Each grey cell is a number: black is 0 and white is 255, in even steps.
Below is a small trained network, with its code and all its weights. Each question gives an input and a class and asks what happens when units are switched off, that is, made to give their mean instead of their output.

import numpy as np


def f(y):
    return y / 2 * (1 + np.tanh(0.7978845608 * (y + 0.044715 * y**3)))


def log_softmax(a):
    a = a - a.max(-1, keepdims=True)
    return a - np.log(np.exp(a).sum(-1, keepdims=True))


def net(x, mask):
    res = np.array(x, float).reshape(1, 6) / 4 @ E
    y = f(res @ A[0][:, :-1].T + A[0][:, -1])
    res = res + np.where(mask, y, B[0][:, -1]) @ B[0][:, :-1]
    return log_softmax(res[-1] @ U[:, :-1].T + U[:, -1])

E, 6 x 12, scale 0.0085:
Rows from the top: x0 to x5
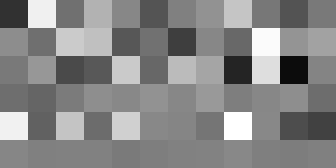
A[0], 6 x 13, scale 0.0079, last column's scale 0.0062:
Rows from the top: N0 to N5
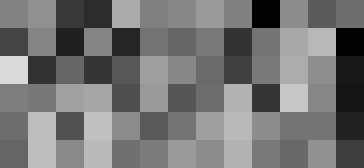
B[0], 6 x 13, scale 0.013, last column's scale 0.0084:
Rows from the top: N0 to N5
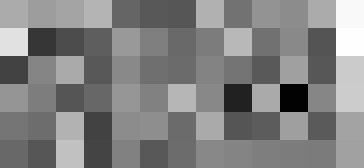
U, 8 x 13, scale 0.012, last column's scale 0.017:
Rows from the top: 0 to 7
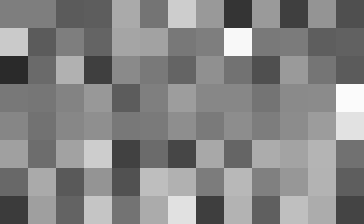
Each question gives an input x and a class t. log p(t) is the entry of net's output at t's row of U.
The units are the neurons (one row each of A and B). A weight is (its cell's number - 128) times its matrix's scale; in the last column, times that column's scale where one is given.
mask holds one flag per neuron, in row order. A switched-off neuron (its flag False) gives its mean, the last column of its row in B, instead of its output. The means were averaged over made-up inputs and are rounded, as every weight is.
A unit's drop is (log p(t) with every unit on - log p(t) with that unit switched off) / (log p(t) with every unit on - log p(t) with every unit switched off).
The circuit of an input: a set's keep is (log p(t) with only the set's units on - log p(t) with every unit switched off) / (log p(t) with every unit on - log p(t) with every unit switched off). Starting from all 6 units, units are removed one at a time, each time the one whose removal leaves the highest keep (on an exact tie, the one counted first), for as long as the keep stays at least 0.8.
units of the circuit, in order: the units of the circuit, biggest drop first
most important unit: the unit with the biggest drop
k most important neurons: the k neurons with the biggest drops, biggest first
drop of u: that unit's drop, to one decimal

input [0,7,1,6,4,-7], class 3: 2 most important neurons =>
(N0; N1)
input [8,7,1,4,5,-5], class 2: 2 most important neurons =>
(N4; N1)
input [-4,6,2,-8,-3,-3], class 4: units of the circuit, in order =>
(N0)
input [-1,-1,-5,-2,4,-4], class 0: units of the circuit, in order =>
(N3; N1)
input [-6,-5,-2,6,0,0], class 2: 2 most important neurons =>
(N2; N1)
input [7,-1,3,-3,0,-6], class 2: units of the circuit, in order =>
(N4; N5)
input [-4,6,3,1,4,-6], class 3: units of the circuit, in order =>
(N1; N0; N3)
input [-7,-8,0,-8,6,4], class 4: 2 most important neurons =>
(N0; N1)
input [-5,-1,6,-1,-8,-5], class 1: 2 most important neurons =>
(N1; N3)
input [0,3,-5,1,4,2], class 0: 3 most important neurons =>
(N3; N1; N0)
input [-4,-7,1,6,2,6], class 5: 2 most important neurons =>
(N0; N1)
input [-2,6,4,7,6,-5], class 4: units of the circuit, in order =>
(N1; N0; N3)
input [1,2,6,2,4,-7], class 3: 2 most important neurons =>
(N3; N1)
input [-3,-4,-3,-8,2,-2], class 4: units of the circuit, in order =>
(N1)
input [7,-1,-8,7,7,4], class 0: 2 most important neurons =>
(N3; N1)
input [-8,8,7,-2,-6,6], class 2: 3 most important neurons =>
(N2; N0; N3)
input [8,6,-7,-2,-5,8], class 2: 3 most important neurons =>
(N5; N4; N0)
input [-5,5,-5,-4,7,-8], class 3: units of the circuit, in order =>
(N1; N3)
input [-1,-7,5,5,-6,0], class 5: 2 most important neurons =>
(N0; N3)
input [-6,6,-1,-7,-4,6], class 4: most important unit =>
N0
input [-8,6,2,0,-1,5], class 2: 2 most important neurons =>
(N2; N0)
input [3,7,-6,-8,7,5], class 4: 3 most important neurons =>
(N1; N3; N0)
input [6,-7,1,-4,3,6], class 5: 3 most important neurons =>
(N0; N1; N2)
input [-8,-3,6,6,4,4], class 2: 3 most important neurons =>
(N2; N3; N1)
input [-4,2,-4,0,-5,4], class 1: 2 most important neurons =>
(N1; N0)
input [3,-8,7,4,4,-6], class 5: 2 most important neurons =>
(N0; N3)
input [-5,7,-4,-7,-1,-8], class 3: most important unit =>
N0
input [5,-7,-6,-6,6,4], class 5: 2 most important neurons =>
(N0; N1)
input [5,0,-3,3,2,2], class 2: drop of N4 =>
0.3
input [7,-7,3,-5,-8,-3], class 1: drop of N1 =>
1.0
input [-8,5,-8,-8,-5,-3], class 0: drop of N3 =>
1.0
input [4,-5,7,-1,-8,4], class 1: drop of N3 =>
0.2
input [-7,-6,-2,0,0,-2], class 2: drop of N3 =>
0.0
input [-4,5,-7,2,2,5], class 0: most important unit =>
N3
